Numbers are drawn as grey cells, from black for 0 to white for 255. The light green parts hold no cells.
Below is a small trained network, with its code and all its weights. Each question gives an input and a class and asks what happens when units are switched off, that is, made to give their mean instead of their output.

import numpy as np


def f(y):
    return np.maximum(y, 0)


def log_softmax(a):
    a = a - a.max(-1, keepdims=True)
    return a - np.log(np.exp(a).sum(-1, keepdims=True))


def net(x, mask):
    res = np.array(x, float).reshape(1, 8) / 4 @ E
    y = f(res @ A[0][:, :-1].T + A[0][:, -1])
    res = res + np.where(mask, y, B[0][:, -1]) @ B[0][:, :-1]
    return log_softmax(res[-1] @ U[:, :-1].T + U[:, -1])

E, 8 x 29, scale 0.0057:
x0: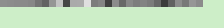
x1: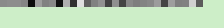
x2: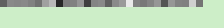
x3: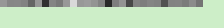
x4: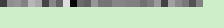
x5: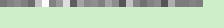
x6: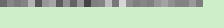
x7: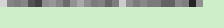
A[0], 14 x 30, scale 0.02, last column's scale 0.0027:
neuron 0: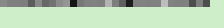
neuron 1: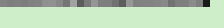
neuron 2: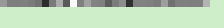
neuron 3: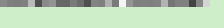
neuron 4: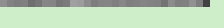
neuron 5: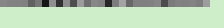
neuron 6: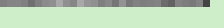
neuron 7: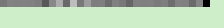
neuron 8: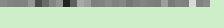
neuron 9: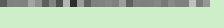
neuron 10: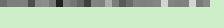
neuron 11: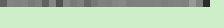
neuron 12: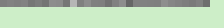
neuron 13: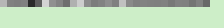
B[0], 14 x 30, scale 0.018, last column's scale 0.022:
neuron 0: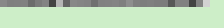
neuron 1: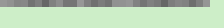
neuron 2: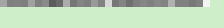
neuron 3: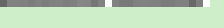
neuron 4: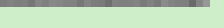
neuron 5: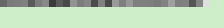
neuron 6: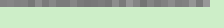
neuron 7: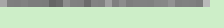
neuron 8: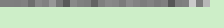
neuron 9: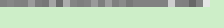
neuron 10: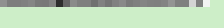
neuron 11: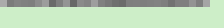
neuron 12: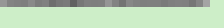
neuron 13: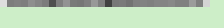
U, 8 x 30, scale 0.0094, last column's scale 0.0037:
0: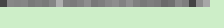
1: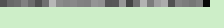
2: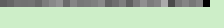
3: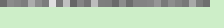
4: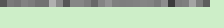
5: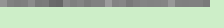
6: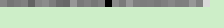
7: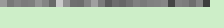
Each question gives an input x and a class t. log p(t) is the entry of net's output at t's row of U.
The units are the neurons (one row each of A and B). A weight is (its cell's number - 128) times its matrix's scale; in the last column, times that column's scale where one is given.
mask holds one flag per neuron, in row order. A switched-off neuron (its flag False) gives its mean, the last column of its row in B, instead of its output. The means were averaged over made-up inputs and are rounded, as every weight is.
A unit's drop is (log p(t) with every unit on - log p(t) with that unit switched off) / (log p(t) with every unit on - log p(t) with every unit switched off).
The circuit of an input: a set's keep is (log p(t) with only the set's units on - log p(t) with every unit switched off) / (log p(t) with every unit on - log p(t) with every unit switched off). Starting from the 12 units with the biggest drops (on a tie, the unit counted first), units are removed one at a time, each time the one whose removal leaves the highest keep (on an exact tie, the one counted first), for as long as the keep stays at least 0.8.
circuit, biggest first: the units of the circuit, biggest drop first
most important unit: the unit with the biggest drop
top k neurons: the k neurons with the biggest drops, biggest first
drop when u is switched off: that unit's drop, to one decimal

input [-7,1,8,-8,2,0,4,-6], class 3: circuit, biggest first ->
[neuron 9; neuron 5]
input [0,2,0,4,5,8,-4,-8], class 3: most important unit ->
neuron 9
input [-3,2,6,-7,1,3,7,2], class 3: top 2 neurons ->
[neuron 5; neuron 9]
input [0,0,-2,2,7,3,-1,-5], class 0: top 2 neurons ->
[neuron 10; neuron 2]
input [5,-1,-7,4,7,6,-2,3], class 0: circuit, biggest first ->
[neuron 10; neuron 13]
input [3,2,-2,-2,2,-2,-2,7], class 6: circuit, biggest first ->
[neuron 3; neuron 9]
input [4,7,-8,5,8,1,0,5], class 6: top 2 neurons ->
[neuron 5; neuron 3]
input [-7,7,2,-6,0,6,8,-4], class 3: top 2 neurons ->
[neuron 9; neuron 5]
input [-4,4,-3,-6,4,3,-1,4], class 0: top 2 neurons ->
[neuron 0; neuron 2]
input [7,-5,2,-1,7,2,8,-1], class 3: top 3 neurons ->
[neuron 5; neuron 0; neuron 9]
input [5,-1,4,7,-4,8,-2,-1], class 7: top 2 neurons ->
[neuron 10; neuron 5]
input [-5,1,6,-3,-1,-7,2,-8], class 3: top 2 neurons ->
[neuron 9; neuron 0]
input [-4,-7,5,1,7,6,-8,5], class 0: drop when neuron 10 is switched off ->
0.3
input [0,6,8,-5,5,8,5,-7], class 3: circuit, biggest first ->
[neuron 9]
